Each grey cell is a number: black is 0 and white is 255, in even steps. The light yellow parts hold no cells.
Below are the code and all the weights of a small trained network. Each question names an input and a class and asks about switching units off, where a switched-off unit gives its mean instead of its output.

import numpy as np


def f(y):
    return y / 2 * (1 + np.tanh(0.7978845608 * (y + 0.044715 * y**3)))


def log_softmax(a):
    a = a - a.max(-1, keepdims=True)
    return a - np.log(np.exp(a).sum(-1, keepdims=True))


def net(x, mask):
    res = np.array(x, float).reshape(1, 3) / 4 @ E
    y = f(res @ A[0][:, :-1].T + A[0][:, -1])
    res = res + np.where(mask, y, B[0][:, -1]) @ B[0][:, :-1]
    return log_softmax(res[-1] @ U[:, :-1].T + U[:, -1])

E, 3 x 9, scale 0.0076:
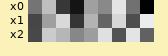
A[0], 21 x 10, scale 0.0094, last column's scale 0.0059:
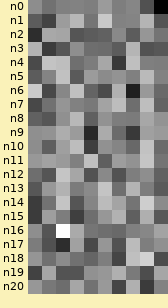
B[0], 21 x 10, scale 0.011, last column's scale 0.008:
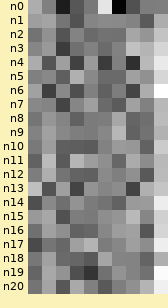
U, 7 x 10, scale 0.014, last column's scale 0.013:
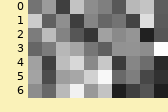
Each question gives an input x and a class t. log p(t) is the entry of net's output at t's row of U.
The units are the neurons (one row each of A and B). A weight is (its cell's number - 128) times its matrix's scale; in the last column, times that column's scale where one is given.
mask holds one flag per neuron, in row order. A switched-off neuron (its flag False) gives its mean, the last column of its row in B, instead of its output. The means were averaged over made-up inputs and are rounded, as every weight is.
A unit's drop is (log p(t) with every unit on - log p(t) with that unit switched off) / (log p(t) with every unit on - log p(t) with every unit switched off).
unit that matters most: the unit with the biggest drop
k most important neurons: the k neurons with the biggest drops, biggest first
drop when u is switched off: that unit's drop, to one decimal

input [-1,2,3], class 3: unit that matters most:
n6
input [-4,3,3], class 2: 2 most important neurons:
[n6, n16]
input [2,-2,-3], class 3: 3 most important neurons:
[n4, n13, n6]
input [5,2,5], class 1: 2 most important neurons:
[n4, n13]
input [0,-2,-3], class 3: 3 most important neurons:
[n4, n13, n0]
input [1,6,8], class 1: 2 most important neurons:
[n4, n13]
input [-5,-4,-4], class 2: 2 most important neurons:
[n4, n10]
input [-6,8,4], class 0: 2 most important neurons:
[n5, n14]
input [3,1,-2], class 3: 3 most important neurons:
[n10, n16, n12]
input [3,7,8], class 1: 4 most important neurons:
[n4, n13, n17, n20]
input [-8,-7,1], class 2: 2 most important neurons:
[n12, n16]
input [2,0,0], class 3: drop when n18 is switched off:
0.3
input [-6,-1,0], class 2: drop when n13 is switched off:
0.0
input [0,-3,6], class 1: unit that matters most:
n4
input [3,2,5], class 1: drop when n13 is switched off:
0.1
